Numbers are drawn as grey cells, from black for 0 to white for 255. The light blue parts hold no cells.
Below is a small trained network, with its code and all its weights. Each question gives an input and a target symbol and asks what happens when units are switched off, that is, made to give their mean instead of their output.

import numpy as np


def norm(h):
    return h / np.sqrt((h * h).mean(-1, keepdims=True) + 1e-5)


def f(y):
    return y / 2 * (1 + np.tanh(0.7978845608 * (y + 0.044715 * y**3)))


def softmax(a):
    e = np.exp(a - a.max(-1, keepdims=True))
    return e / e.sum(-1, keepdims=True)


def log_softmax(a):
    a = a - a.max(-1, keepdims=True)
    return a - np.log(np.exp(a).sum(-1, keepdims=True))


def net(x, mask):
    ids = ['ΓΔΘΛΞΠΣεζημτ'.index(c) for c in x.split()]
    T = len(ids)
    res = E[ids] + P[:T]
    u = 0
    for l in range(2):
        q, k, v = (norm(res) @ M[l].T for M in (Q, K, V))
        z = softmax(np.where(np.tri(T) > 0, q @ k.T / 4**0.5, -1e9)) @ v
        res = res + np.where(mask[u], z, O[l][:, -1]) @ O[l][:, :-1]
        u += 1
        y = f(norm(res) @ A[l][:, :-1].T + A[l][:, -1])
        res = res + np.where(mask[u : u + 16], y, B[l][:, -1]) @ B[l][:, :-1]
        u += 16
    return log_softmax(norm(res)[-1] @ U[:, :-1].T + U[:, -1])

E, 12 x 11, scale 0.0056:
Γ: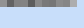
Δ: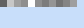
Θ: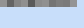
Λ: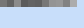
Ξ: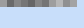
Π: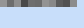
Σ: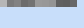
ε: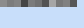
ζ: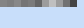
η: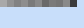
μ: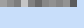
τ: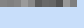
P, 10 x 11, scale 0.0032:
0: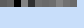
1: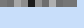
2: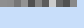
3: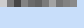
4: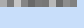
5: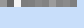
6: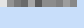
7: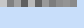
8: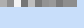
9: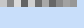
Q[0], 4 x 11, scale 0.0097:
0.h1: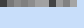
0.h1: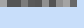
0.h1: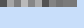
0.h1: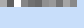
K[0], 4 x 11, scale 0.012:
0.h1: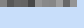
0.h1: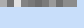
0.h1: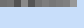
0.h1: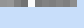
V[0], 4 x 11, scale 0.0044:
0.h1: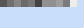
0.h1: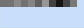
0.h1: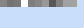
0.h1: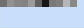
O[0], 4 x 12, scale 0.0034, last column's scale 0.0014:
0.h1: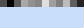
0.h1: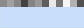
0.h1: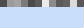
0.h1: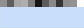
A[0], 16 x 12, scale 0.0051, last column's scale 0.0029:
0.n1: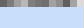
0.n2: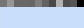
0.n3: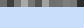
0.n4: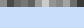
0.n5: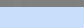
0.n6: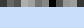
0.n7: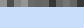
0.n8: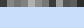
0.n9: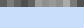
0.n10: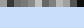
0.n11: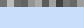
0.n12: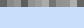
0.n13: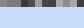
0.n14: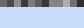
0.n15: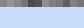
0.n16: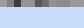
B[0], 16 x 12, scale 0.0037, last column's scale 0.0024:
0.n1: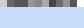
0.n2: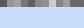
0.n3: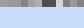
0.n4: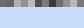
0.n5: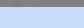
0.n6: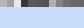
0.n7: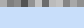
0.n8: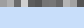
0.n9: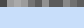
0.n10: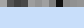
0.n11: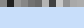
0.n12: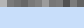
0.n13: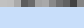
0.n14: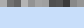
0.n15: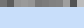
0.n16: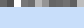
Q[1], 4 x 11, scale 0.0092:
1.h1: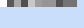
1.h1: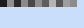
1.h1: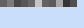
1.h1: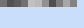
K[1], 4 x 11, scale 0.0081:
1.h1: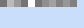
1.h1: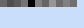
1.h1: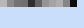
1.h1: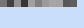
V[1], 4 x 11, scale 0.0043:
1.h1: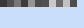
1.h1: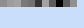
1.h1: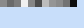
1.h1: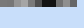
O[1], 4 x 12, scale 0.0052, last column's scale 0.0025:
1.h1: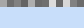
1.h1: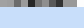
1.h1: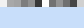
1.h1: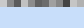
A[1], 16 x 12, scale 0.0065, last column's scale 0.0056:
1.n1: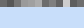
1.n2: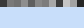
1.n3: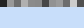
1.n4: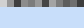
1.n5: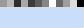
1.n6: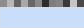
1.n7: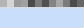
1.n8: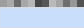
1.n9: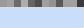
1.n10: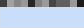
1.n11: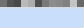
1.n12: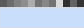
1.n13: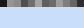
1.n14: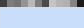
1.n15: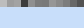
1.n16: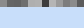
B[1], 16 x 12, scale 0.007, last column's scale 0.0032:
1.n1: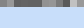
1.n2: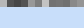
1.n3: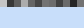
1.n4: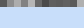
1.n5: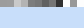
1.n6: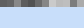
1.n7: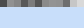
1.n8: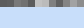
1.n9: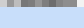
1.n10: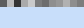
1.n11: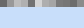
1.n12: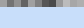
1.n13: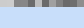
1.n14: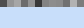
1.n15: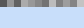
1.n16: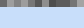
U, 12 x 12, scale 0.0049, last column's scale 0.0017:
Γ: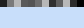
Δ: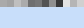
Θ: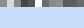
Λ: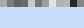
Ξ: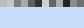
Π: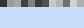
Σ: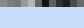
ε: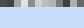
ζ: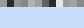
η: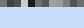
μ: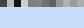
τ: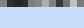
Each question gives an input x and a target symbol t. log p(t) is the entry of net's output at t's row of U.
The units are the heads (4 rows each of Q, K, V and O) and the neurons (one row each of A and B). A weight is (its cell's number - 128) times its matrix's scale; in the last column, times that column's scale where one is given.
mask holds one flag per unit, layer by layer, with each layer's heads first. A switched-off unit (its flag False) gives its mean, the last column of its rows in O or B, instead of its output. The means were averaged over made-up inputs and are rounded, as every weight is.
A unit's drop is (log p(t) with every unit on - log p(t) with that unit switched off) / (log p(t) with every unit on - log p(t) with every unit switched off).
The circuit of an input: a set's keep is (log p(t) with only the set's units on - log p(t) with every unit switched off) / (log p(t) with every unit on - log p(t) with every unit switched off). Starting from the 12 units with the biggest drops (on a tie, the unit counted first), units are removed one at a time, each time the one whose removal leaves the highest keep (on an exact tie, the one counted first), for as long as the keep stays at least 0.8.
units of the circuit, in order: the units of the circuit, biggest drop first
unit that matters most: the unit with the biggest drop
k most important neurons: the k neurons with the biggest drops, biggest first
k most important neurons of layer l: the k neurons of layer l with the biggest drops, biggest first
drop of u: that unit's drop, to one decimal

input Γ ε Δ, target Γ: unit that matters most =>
1.h1
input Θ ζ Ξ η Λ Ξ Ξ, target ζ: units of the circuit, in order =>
(0.h1 1.h1 1.n12)
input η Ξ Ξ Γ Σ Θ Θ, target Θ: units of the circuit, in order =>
(0.h1 1.h1 1.n13)
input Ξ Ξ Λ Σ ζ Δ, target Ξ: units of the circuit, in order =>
(0.h1 1.h1 0.n8 1.n5)
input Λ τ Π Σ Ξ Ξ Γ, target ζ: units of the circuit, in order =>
(0.h1 1.h1)
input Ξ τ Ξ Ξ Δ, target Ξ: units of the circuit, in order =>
(0.h1 1.h1 1.n5)
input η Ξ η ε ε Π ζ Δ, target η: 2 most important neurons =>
(1.n3 1.n6)
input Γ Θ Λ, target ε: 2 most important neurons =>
(0.n4 1.n11)
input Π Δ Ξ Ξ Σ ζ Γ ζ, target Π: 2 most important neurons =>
(1.n14 1.n1)
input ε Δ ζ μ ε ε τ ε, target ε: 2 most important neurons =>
(1.n8 1.n11)
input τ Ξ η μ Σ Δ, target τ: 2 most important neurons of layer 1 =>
(1.n2 1.n5)
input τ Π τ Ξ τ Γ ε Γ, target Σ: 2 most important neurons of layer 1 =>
(1.n4 1.n5)
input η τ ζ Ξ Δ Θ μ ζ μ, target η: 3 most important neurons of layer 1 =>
(1.n3 1.n6 1.n5)
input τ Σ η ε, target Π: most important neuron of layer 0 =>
(0.n11)
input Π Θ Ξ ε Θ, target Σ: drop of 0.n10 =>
0.1
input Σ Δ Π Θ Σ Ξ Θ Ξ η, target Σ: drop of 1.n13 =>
0.1
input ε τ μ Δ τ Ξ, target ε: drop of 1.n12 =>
0.0
